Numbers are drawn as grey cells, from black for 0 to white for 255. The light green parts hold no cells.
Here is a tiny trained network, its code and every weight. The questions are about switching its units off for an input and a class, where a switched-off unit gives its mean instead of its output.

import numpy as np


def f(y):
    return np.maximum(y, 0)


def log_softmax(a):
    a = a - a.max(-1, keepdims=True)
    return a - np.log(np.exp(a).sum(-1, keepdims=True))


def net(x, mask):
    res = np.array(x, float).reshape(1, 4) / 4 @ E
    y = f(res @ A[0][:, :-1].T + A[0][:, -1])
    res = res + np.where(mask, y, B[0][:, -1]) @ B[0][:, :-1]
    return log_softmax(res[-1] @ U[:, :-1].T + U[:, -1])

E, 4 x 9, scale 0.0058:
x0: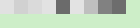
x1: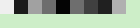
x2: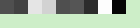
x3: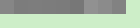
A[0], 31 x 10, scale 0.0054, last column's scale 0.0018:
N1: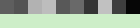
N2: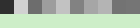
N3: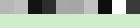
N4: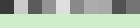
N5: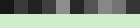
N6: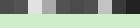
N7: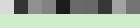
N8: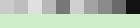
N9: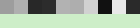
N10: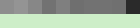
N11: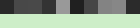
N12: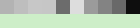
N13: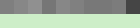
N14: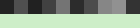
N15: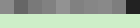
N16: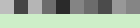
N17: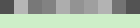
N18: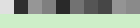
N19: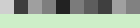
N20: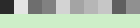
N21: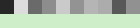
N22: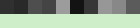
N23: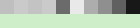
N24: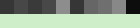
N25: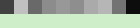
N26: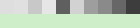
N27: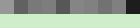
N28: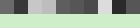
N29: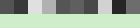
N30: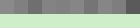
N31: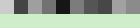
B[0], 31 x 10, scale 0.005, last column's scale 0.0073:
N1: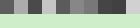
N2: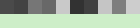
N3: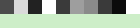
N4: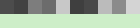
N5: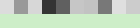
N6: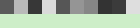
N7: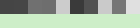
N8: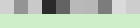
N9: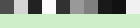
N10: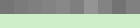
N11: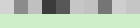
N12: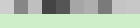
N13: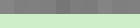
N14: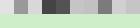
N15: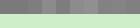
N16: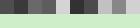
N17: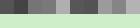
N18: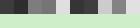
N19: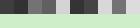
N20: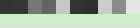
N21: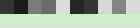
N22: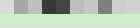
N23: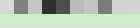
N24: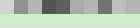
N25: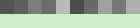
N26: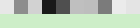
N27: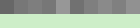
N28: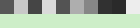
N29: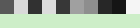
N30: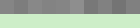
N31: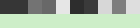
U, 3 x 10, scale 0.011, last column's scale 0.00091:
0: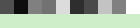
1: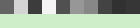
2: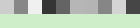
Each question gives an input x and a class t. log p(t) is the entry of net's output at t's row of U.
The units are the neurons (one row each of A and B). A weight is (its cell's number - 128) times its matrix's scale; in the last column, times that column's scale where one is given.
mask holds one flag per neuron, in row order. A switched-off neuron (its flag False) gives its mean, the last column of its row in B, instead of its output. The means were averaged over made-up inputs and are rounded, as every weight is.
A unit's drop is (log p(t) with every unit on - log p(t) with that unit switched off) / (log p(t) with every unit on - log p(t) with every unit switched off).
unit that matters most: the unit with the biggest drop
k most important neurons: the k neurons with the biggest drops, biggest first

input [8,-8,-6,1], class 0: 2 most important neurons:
[N21; N20]
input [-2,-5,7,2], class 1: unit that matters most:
N29
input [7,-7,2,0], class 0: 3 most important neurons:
[N21; N20; N2]
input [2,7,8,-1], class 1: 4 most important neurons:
[N29; N28; N6; N1]
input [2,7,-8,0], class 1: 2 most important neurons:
[N3; N9]
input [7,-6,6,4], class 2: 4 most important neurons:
[N26; N23; N8; N12]
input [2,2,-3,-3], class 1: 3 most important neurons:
[N21; N20; N3]
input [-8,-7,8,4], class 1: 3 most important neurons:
[N29; N28; N6]
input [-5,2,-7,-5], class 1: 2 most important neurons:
[N3; N9]
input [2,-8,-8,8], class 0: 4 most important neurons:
[N21; N20; N4; N2]
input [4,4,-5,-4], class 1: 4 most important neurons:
[N3; N9; N21; N20]
